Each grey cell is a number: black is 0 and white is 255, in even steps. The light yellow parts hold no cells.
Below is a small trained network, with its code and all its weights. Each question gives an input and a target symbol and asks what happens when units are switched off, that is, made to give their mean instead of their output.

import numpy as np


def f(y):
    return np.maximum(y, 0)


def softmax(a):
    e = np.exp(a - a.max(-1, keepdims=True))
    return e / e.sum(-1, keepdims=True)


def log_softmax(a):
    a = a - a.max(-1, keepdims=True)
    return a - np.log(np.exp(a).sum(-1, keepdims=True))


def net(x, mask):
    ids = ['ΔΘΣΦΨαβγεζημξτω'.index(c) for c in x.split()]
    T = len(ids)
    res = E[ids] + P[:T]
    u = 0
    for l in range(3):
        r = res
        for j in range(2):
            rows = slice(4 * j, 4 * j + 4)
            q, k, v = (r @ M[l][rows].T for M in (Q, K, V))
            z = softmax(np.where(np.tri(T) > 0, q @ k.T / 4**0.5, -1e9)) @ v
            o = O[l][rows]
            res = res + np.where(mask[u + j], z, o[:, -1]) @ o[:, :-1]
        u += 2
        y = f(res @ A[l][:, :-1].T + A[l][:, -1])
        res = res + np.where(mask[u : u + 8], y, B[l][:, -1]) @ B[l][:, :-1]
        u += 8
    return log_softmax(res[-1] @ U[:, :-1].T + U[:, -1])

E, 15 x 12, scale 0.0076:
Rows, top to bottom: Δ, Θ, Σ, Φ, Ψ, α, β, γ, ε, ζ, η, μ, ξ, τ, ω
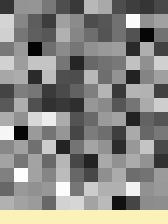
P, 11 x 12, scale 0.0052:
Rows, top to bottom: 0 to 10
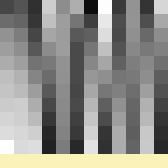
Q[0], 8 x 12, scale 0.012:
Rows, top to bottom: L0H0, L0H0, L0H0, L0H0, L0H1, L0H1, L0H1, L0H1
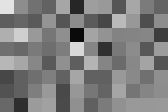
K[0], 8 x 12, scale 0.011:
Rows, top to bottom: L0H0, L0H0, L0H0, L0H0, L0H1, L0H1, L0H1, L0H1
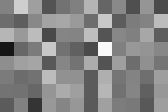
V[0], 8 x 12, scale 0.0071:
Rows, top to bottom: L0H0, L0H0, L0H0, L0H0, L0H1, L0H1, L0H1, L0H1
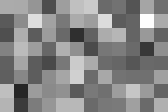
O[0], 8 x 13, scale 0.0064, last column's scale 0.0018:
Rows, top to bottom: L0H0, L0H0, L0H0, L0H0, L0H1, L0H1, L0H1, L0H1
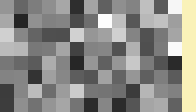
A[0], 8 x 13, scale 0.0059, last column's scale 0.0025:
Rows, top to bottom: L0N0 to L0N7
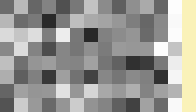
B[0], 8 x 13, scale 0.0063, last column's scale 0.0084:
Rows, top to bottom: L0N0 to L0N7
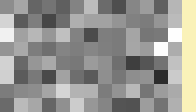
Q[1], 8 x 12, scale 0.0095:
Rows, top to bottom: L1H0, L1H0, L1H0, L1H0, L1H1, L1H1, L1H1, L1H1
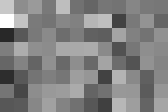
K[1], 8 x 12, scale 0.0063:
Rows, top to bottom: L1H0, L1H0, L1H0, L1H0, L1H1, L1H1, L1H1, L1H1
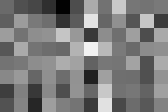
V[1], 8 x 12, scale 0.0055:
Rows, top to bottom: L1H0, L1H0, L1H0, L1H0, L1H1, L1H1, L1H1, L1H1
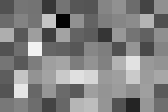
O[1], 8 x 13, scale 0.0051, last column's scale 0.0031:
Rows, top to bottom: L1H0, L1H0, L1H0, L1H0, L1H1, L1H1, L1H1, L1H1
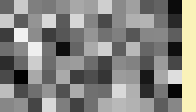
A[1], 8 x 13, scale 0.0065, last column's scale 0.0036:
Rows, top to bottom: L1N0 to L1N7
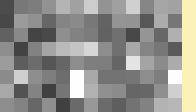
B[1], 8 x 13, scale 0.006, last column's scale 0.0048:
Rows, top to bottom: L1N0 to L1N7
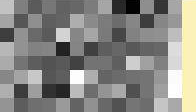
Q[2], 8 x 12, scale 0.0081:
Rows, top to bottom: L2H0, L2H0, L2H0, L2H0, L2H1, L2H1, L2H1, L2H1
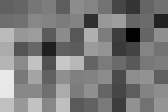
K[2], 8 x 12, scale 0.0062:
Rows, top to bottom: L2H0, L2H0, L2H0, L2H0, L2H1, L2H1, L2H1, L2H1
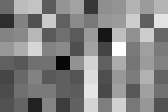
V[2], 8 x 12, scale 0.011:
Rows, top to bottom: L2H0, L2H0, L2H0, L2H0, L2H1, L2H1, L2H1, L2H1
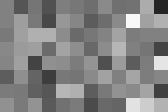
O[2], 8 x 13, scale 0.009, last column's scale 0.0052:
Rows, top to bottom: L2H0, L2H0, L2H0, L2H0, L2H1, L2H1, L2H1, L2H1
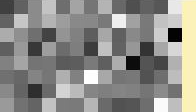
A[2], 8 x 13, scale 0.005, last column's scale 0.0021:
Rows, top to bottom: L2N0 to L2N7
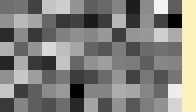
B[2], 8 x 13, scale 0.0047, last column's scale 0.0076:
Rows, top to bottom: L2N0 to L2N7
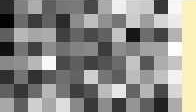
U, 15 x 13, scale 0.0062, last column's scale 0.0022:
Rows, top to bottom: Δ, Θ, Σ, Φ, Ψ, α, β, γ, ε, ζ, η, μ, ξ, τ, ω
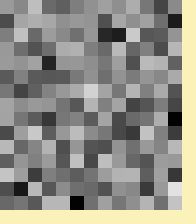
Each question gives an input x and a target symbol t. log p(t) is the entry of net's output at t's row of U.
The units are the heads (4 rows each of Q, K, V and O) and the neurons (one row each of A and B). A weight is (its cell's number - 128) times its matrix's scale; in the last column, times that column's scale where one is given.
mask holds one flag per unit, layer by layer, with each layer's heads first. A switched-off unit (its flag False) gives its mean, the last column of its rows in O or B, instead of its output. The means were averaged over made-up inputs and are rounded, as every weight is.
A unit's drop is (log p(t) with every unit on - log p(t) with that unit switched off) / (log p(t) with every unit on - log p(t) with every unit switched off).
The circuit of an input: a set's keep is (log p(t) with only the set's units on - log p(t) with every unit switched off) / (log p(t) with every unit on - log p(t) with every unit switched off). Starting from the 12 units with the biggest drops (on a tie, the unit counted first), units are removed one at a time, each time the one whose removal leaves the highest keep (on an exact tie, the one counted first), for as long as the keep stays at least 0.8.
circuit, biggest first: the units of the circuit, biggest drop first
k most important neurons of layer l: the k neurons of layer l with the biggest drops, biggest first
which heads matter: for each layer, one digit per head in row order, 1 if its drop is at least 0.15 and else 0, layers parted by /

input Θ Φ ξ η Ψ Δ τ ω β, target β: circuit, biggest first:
(L2H1 L0H1)
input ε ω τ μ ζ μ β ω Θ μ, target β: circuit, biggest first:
(L2H1)
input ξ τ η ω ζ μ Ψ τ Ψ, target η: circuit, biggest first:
(L1H0 L2H1 L0N2)
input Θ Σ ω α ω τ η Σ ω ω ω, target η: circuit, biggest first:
(L1H0 L2H1 L0N0)
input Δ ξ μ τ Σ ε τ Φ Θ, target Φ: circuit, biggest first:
(L2H1 L1H0 L0H0)
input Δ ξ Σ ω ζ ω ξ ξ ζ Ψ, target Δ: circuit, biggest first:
(L0N2 L2H1 L1H0)
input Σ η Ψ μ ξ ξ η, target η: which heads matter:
00 / 10 / 01
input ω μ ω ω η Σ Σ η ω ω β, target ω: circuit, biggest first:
(L0H0 L1N5)
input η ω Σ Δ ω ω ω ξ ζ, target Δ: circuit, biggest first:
(L2H1 L1H0 L0N2)
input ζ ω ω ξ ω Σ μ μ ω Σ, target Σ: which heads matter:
10 / 10 / 10
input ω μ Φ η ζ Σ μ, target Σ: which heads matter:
10 / 00 / 00
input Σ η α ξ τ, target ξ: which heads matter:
10 / 00 / 10
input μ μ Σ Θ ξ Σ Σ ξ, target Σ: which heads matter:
10 / 00 / 00
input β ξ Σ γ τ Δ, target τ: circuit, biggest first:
(L1H1 L0N6)
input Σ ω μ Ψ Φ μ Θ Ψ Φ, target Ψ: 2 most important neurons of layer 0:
(L0N2 L0N3)
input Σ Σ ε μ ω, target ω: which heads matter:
11 / 11 / 00
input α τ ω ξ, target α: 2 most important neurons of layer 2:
(L2N1 L2N5)
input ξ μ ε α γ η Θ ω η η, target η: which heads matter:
01 / 10 / 01
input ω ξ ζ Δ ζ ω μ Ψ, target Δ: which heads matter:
00 / 10 / 01
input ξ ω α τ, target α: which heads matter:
00 / 00 / 01
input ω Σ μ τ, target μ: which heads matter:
00 / 00 / 10
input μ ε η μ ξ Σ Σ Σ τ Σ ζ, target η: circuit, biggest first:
(L1H0 L0N2 L2H1)
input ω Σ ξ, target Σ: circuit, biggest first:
(L0H0 L1N6 L2N6)
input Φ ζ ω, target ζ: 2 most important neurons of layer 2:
(L2N6 L2N3)
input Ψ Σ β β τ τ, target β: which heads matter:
00 / 00 / 01
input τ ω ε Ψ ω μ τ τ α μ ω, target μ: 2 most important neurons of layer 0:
(L0N5 L0N2)
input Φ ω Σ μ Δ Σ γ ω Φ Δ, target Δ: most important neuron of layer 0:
(L0N3)
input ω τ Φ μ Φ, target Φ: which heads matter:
11 / 10 / 01
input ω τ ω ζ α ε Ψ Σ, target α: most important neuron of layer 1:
(L1N7)
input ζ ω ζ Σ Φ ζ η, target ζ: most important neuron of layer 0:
(L0N2)
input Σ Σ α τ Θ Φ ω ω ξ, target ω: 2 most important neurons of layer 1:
(L1N5 L1N6)
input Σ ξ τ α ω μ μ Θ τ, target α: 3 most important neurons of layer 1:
(L1N0 L1N3 L1N7)
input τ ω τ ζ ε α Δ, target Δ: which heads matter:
01 / 10 / 01
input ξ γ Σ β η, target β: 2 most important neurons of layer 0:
(L0N2 L0N4)
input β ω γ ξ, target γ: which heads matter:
00 / 00 / 01
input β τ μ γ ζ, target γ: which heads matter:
00 / 00 / 01
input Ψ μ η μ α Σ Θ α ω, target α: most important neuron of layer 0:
(L0N5)
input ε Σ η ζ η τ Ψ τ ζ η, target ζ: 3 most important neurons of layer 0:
(L0N2 L0N7 L0N5)
